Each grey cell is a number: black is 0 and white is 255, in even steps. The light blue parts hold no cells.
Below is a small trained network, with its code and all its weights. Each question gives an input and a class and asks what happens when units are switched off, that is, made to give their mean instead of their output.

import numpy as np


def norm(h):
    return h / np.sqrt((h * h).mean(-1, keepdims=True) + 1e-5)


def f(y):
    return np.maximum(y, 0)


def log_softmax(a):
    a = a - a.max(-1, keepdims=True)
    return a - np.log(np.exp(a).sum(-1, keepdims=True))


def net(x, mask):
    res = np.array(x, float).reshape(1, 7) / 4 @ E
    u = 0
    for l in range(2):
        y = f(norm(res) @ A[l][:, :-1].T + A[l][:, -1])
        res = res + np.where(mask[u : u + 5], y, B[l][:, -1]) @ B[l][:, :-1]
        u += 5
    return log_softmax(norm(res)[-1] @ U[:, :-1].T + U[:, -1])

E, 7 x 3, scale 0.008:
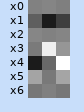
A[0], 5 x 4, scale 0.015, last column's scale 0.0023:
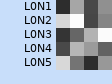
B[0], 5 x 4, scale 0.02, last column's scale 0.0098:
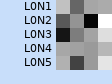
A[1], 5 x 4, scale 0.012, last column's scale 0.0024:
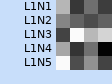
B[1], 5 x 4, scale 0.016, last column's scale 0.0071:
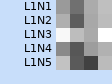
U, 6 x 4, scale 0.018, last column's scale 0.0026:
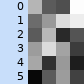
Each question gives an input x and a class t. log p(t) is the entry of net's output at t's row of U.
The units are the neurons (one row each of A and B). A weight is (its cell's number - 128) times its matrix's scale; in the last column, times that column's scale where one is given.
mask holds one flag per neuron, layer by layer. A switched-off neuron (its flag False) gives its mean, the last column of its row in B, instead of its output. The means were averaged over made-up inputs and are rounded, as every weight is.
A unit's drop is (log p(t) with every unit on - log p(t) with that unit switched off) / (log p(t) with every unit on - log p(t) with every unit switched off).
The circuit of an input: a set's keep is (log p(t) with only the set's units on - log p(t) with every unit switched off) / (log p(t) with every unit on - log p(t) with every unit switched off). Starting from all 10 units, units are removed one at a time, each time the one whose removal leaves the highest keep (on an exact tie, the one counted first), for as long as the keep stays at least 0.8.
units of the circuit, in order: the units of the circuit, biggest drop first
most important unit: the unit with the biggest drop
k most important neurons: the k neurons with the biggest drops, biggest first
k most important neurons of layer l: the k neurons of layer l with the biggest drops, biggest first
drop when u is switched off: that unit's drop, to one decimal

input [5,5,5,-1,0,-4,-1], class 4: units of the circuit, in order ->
(L0N2)
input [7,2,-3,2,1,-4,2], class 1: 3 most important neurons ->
(L0N3; L0N5; L0N2)
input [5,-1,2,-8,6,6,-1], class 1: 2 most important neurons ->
(L0N2; L0N5)
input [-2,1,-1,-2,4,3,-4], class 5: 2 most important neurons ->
(L0N3; L0N4)
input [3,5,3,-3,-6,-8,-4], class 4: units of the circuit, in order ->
(L0N2; L0N5)
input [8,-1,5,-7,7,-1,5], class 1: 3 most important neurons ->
(L0N2; L1N3; L0N5)
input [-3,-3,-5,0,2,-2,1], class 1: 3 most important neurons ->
(L0N2; L0N3; L1N5)
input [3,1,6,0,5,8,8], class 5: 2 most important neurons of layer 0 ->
(L0N3; L0N1)
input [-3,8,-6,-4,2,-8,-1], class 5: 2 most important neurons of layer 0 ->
(L0N5; L0N3)
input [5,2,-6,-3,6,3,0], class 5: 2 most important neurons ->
(L0N3; L0N4)
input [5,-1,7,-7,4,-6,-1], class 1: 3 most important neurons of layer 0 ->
(L0N2; L0N5; L0N3)
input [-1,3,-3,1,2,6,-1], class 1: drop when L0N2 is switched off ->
0.7
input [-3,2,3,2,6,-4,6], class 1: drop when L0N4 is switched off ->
0.1
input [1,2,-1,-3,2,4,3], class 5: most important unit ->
L0N4
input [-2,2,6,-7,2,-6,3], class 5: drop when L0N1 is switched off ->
0.0
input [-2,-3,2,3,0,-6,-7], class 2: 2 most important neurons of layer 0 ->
(L0N2; L0N5)
